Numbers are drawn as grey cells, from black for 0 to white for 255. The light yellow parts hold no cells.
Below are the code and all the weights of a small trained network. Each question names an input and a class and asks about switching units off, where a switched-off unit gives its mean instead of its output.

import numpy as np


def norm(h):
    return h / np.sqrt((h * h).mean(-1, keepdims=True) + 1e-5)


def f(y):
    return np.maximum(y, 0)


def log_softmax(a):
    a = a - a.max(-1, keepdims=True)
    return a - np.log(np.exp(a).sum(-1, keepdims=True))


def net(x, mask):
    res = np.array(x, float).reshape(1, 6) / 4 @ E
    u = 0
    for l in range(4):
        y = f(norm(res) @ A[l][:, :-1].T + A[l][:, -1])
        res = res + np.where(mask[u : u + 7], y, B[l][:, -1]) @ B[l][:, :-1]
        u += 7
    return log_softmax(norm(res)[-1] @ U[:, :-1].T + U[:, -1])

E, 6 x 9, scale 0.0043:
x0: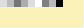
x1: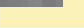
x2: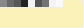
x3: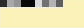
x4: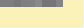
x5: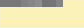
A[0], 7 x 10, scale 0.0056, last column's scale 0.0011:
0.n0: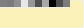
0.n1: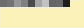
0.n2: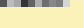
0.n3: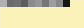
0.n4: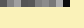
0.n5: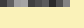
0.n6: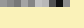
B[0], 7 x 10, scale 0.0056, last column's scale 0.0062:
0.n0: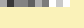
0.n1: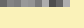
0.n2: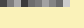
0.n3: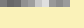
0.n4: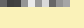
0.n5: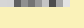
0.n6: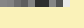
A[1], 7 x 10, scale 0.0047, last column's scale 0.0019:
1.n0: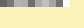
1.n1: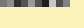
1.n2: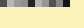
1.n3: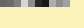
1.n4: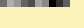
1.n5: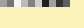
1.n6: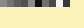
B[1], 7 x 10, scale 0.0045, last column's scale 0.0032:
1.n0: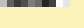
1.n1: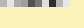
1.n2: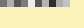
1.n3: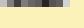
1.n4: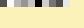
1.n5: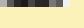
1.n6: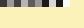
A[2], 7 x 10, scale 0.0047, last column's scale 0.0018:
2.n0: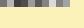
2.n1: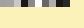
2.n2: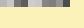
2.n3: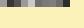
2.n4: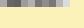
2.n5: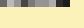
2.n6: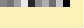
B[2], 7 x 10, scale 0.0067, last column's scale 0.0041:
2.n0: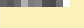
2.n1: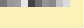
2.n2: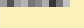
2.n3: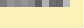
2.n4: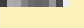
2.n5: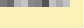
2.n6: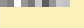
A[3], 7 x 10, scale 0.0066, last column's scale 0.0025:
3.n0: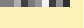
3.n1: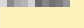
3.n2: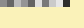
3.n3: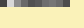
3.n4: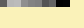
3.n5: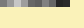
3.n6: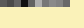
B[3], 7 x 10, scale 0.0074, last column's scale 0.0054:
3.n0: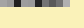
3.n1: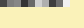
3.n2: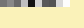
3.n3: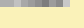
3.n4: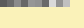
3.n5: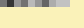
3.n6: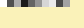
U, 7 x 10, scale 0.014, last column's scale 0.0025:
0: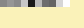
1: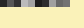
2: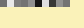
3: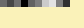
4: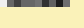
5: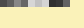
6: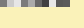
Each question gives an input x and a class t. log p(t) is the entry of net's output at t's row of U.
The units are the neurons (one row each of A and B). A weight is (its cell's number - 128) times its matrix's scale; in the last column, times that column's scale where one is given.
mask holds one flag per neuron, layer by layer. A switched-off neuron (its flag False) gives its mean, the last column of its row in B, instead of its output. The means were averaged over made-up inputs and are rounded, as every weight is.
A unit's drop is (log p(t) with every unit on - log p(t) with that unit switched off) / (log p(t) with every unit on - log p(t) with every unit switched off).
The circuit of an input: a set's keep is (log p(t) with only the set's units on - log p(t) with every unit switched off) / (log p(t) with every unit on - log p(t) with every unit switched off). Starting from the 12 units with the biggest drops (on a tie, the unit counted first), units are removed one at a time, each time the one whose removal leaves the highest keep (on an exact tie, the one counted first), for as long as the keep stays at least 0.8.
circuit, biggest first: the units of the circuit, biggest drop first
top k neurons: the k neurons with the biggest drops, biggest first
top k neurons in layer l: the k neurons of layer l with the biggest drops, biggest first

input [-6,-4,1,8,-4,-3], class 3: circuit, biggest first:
3.n6
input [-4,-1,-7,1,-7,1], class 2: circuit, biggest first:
1.n4, 3.n2
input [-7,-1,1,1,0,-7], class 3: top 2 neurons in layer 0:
0.n4, 0.n6
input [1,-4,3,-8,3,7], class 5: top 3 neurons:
3.n1, 0.n6, 1.n5
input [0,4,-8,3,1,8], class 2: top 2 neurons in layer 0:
0.n5, 0.n1
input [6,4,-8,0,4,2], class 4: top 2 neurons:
1.n5, 0.n0
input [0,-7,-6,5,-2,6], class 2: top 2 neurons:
1.n2, 0.n5
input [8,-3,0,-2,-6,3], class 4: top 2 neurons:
1.n5, 0.n6
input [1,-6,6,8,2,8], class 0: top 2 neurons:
3.n2, 2.n1
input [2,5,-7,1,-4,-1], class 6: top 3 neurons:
0.n6, 1.n4, 3.n4
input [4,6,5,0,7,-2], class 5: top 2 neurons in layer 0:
0.n0, 0.n2
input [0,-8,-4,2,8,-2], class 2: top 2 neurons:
0.n5, 1.n2
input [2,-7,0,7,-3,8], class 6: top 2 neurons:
0.n0, 1.n4
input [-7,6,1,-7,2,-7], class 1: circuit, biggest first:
1.n6
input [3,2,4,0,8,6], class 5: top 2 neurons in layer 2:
2.n2, 2.n6
